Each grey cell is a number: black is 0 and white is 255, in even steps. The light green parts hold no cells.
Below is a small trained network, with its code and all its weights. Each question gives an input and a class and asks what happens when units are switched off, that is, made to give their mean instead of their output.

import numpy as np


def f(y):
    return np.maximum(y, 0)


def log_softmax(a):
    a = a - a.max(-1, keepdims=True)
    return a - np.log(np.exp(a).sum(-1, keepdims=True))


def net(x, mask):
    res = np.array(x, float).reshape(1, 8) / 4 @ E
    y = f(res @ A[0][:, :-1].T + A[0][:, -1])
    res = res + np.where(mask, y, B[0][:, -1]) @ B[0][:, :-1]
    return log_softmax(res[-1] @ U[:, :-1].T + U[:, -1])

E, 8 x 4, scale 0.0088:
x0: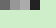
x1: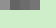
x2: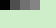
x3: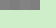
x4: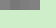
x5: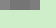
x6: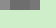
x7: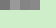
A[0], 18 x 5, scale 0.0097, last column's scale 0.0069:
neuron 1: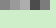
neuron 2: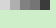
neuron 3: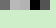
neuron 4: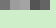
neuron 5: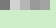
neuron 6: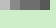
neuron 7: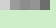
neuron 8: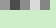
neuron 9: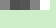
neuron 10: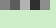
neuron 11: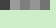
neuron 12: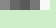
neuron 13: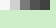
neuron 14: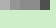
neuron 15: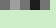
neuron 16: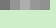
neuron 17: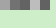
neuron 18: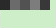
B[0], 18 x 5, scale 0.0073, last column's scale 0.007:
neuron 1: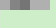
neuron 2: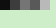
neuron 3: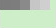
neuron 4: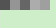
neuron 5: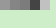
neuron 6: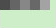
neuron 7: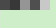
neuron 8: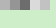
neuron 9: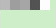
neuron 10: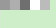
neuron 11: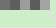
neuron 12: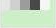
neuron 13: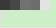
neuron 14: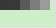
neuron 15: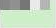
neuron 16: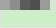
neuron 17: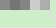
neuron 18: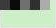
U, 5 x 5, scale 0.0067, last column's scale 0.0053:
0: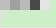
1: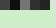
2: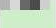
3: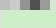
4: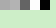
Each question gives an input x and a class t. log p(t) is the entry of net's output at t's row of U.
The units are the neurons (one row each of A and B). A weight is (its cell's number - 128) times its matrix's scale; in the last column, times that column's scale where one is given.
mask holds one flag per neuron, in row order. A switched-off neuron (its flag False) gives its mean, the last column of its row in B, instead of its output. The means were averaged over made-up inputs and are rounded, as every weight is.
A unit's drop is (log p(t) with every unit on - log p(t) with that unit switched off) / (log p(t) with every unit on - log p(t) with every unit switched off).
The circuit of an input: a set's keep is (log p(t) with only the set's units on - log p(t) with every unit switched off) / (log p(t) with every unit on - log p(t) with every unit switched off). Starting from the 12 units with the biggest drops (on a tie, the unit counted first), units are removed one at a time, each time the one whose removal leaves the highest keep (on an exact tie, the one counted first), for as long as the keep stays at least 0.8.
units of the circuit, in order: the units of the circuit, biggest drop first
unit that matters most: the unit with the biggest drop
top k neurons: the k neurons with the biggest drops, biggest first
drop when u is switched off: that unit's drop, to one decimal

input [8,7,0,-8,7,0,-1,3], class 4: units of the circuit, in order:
(neuron 10; neuron 15; neuron 3)
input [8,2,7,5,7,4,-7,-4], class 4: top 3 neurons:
(neuron 10; neuron 15; neuron 3)
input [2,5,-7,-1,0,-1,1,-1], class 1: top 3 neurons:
(neuron 13; neuron 2; neuron 7)
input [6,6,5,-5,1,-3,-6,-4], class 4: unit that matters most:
neuron 10
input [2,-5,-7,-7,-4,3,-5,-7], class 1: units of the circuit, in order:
(neuron 13; neuron 2; neuron 7)
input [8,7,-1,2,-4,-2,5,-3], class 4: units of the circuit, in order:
(neuron 10; neuron 15; neuron 3)
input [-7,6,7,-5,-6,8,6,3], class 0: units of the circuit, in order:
(neuron 9; neuron 12)
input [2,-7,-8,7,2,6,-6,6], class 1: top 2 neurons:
(neuron 13; neuron 2)
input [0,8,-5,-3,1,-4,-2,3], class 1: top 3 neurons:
(neuron 13; neuron 2; neuron 7)
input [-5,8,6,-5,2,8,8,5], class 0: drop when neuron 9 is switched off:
0.3
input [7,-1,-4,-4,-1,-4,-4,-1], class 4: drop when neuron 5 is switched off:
-0.1
